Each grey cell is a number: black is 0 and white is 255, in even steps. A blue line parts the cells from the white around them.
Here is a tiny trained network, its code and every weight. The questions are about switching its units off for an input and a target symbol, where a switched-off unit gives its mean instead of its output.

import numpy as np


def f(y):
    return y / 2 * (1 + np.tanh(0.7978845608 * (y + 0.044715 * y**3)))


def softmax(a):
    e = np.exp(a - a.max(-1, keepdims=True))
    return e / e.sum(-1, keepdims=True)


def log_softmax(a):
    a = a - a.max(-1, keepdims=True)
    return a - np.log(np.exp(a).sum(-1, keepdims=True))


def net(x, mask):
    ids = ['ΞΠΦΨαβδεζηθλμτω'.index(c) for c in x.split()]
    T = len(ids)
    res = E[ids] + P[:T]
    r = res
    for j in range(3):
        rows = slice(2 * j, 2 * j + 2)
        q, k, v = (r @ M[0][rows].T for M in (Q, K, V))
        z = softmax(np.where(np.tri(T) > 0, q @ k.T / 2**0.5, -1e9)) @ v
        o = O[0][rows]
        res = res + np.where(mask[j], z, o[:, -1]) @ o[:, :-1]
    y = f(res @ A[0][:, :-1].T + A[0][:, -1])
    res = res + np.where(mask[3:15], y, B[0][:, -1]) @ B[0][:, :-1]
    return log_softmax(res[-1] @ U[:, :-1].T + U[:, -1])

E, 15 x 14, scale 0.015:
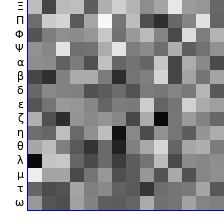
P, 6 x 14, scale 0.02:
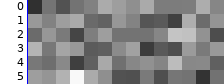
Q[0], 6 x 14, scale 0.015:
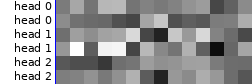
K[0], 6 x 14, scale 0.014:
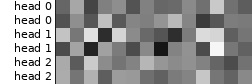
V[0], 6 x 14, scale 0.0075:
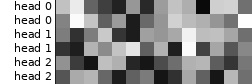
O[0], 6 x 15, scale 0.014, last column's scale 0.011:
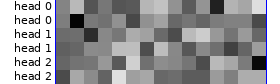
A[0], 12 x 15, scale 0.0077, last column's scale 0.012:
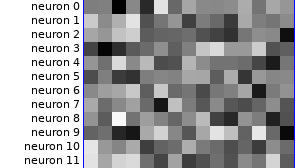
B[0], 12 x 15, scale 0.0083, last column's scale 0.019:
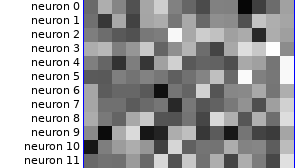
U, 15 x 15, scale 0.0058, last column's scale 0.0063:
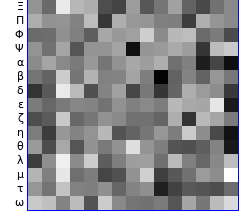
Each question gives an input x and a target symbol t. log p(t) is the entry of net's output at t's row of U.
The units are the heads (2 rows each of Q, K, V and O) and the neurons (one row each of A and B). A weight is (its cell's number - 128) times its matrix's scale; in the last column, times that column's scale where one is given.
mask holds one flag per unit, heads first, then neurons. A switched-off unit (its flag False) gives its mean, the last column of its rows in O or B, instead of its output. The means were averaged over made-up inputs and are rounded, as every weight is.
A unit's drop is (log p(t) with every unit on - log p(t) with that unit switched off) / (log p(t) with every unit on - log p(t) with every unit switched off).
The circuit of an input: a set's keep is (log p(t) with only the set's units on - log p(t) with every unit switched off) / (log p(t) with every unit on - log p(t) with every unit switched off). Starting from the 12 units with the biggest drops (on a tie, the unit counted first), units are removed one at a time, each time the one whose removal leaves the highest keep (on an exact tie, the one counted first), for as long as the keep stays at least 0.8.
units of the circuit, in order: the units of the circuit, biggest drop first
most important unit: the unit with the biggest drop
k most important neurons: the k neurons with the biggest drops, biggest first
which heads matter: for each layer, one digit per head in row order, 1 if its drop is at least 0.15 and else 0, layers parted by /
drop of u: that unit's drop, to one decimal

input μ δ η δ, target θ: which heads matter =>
010
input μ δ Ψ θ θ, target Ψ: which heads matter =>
101
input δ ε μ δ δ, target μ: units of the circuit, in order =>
[head 1; neuron 4]
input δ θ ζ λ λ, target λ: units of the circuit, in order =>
[neuron 4; head 2]
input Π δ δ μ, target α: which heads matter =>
011
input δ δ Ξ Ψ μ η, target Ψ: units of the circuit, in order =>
[head 1; neuron 11]
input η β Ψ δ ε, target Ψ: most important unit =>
head 2
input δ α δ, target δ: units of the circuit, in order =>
[neuron 9; head 1]
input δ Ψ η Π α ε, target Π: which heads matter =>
010
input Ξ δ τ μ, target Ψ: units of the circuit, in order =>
[head 1; head 0]
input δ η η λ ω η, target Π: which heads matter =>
010
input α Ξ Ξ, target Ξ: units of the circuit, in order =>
[head 1; neuron 9; neuron 4]
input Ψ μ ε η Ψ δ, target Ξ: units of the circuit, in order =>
[head 1; neuron 4; head 2]
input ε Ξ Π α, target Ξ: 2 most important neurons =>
[neuron 4; neuron 7]
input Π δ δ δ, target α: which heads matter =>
011
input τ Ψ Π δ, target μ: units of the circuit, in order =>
[neuron 6; head 0; neuron 4]
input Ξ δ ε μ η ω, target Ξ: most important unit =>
head 1
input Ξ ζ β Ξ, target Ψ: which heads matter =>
110
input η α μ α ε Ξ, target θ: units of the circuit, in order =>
[head 1; neuron 11; neuron 1; head 0]
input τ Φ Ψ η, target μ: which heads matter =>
100
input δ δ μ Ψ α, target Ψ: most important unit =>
head 2
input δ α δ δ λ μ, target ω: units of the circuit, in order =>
[head 1; neuron 11]
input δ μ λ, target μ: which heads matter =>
010
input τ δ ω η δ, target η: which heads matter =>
010
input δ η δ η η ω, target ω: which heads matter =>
011
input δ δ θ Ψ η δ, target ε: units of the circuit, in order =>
[head 0; neuron 5; head 1]
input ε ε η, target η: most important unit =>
head 1
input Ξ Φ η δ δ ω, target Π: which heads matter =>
010
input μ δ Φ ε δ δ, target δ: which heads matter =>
011
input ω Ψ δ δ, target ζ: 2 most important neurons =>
[neuron 1; neuron 0]
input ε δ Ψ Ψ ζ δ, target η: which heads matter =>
100
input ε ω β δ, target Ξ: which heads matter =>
011
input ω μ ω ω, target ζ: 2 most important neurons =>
[neuron 1; neuron 0]
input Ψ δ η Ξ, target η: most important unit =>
head 0
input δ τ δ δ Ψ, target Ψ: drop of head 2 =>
0.1
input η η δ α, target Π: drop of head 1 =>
0.9
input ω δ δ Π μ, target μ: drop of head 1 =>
0.6
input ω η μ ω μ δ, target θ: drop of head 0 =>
0.1
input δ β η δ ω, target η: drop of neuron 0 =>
0.0
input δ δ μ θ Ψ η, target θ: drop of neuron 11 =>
0.4
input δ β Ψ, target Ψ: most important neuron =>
[neuron 9]
